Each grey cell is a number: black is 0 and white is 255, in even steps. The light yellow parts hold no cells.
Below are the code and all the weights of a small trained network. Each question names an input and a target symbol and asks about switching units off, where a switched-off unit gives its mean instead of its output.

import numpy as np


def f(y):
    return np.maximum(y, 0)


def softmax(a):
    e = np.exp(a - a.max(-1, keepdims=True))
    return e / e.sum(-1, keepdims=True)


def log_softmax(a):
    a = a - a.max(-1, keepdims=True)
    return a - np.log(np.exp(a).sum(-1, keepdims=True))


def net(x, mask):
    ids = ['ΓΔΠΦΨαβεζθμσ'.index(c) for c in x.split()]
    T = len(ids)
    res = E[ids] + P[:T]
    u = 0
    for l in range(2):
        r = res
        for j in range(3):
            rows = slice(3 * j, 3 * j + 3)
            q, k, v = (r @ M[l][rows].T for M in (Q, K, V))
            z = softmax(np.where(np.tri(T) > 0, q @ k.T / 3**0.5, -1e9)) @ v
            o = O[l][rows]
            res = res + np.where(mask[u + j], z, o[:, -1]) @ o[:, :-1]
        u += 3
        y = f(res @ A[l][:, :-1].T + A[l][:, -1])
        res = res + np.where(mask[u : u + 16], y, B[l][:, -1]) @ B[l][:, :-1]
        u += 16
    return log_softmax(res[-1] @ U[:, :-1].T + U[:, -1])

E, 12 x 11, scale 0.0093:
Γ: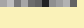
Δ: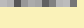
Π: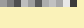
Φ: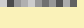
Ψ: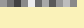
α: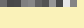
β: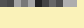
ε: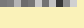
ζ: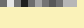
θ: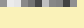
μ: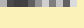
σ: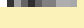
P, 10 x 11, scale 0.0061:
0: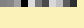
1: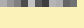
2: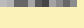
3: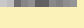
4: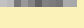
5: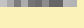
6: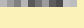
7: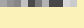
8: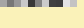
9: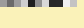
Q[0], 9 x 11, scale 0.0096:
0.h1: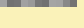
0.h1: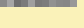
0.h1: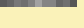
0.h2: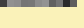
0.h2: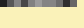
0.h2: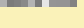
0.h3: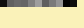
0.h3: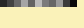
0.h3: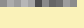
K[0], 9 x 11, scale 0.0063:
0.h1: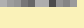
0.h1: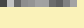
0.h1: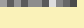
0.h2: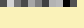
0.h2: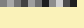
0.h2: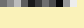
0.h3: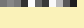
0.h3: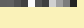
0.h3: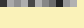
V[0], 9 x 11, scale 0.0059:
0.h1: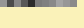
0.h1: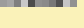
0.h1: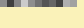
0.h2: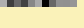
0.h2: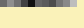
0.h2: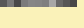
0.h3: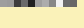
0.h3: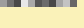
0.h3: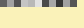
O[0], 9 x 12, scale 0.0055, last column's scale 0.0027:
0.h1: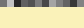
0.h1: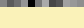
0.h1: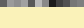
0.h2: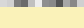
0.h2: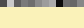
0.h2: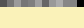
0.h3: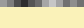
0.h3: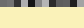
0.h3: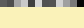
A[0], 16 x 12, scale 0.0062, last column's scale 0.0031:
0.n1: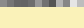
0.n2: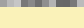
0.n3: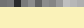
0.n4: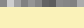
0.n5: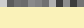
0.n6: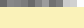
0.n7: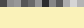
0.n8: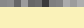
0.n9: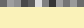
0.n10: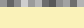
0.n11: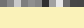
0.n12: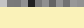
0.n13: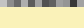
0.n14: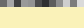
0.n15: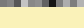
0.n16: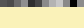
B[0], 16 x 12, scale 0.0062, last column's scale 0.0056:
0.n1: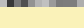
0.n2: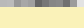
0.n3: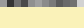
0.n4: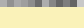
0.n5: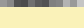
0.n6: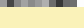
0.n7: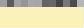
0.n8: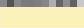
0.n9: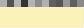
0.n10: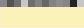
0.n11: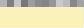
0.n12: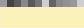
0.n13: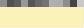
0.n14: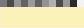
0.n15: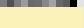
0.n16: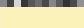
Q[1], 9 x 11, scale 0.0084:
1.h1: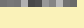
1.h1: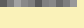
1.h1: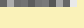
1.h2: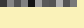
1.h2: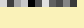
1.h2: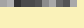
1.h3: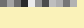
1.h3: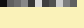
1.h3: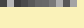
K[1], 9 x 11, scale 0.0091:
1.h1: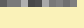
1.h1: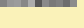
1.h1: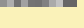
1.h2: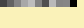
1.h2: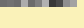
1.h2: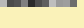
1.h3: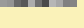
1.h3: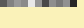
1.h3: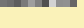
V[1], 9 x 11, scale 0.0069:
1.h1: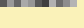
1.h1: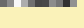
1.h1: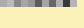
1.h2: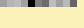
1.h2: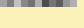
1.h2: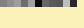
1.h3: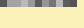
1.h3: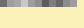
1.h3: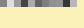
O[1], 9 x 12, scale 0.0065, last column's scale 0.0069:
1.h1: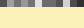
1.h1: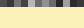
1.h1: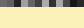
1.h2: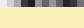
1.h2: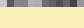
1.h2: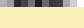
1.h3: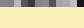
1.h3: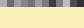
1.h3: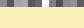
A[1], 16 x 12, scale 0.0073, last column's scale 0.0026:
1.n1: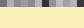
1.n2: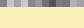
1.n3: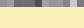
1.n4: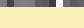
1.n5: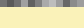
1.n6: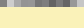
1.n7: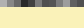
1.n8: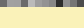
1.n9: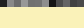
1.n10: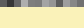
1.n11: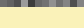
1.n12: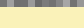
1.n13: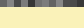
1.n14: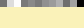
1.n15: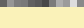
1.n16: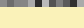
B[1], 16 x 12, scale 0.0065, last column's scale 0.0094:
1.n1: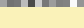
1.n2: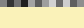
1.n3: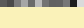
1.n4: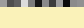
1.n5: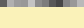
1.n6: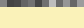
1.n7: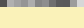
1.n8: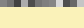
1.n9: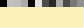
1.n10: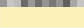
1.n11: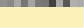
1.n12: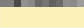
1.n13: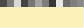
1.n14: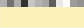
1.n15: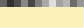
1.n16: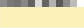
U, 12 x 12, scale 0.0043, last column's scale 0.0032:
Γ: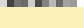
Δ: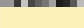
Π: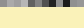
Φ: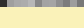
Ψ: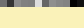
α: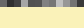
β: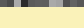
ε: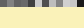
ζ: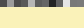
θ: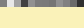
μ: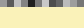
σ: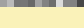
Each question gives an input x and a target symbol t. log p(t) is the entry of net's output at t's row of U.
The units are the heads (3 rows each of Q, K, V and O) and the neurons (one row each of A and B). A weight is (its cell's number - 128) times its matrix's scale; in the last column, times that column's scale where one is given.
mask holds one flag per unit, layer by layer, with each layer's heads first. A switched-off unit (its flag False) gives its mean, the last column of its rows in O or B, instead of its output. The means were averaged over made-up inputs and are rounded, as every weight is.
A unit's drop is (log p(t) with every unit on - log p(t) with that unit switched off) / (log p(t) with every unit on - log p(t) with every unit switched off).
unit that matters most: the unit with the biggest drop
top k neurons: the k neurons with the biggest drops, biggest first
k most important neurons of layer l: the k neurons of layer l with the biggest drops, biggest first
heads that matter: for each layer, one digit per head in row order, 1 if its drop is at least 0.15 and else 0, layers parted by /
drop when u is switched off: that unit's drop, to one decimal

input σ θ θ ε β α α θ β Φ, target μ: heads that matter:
000 / 001
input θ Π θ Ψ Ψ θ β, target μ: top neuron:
0.n2
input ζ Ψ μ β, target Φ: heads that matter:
000 / 011
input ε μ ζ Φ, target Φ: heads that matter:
001 / 011
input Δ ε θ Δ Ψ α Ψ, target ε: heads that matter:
001 / 111
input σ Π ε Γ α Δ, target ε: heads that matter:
101 / 101
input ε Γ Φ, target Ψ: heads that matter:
001 / 110
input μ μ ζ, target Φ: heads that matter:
001 / 011
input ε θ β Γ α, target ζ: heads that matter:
101 / 011
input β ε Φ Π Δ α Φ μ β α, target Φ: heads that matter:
000 / 010
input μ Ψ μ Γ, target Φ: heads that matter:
000 / 011
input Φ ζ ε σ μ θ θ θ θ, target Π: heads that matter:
010 / 100
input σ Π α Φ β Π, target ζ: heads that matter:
001 / 111
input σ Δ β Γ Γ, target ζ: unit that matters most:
1.h3
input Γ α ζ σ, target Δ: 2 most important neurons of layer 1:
1.n3, 1.n14
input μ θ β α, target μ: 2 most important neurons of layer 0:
0.n14, 0.n2
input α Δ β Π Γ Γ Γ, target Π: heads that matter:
101 / 011
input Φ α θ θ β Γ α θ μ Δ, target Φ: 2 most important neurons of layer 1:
1.n5, 1.n10
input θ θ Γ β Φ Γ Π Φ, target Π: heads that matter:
101 / 001
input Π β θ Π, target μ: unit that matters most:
1.h3
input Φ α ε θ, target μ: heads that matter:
000 / 101
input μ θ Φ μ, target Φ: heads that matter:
000 / 011
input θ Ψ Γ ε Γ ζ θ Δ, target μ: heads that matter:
000 / 001
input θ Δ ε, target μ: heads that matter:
001 / 001
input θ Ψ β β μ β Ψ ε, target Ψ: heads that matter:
101 / 011
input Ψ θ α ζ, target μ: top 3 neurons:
0.n14, 0.n7, 0.n2
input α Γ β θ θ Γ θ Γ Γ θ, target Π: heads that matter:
110 / 100
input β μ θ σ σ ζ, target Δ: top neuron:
1.n8
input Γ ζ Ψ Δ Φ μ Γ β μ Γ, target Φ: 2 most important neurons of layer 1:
1.n5, 1.n10
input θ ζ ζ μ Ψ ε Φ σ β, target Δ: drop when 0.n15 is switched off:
0.1
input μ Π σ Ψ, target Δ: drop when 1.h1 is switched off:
0.2
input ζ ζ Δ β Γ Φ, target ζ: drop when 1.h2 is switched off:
0.5
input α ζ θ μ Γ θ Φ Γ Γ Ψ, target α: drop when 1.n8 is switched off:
-0.1
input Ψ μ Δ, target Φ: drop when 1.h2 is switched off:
1.0
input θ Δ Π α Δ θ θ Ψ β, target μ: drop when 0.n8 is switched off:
0.1
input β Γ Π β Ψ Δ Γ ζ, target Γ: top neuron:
0.n9
